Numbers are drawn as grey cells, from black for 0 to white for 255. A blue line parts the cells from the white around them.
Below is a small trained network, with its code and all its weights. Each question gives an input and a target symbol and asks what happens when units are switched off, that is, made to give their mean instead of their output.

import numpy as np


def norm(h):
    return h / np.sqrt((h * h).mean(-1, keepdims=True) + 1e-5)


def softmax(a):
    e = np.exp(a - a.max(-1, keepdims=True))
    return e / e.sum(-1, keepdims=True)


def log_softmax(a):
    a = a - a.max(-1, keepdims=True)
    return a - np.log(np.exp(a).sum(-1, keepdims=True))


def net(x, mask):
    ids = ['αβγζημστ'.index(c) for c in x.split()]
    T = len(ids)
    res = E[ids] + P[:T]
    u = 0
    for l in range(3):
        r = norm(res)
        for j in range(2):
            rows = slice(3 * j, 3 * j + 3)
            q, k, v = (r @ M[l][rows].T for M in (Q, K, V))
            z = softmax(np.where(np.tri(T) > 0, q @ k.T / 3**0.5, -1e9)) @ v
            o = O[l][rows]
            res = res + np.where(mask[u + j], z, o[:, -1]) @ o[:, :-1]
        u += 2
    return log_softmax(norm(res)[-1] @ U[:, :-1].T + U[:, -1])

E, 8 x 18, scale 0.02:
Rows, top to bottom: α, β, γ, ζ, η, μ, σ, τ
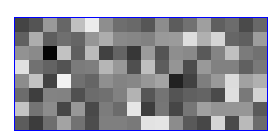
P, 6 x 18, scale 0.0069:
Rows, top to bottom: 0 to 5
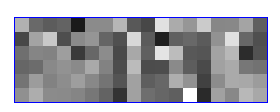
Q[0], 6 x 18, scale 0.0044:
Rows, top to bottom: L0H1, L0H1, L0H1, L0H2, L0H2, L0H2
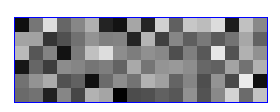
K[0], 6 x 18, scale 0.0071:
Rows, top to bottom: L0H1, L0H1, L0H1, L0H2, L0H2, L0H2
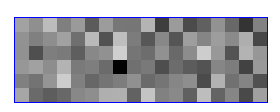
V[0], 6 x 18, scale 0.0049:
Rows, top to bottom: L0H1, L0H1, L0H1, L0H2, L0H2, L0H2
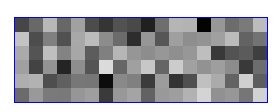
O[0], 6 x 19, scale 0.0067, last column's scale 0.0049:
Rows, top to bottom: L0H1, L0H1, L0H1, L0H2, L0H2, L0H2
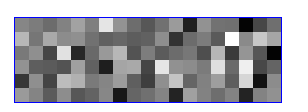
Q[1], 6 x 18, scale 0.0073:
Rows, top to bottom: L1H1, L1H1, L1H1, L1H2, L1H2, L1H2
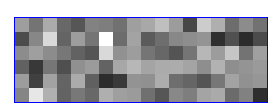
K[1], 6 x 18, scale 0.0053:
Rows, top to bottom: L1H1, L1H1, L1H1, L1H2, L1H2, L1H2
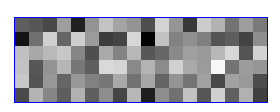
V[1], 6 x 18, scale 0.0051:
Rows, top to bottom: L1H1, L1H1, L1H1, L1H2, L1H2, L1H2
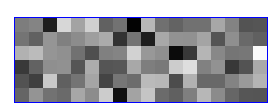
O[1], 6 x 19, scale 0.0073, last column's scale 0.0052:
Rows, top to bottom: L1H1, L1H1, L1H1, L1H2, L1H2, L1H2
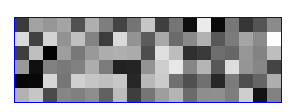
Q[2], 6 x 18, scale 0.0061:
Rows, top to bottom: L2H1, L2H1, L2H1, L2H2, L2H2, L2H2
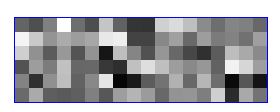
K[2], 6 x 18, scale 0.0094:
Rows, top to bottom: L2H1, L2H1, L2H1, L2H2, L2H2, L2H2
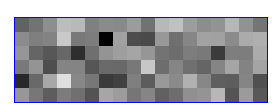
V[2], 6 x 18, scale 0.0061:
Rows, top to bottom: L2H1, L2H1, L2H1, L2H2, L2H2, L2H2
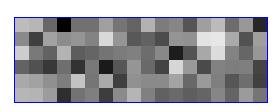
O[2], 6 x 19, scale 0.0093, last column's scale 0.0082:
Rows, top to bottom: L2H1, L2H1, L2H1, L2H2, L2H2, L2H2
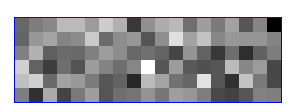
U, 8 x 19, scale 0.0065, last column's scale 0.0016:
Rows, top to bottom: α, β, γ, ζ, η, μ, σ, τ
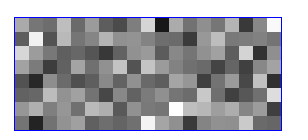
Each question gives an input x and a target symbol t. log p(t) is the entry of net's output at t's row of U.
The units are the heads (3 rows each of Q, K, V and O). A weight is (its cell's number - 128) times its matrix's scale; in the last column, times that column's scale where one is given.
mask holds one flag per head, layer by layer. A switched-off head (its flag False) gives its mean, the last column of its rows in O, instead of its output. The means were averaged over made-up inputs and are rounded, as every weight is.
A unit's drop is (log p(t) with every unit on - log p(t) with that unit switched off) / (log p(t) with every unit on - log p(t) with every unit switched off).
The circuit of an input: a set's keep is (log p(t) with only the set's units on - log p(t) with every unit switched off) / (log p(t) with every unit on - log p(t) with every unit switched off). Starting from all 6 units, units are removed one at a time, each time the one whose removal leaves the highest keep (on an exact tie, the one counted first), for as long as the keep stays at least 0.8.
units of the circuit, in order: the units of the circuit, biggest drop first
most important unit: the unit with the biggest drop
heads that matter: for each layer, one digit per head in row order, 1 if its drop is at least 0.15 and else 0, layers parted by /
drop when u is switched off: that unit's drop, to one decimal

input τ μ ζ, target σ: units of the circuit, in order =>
[L2H1; L1H1; L0H2; L0H1]
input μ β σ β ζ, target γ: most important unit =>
L0H1
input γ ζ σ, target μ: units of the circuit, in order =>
[L2H2; L2H1]
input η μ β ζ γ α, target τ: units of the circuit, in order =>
[L0H1; L1H1; L2H1; L0H2]
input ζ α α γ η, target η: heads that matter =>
11 / 01 / 01
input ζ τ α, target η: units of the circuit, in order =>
[L0H1; L0H2; L2H2; L1H1]
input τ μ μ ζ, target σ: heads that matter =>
11 / 10 / 10
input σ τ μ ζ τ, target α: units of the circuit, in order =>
[L1H1; L0H1; L1H2; L2H2]
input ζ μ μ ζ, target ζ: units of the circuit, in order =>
[L2H1; L0H1]
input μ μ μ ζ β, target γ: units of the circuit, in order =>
[L0H1; L1H2]
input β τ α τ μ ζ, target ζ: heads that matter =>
01 / 10 / 10
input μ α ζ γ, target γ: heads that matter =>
01 / 00 / 00
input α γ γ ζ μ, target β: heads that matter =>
10 / 11 / 10
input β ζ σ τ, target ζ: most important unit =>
L2H1
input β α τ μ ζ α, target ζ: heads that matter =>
11 / 11 / 11
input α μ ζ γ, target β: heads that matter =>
11 / 11 / 10
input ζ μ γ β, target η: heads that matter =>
10 / 01 / 01
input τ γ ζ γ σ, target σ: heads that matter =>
11 / 10 / 10
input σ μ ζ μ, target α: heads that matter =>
11 / 11 / 11
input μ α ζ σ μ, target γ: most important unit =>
L1H2
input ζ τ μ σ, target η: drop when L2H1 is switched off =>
0.0
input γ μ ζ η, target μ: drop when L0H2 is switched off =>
0.3
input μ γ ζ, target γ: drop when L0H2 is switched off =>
0.2
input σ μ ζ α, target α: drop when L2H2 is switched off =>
0.4
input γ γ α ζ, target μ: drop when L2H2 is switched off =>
0.4
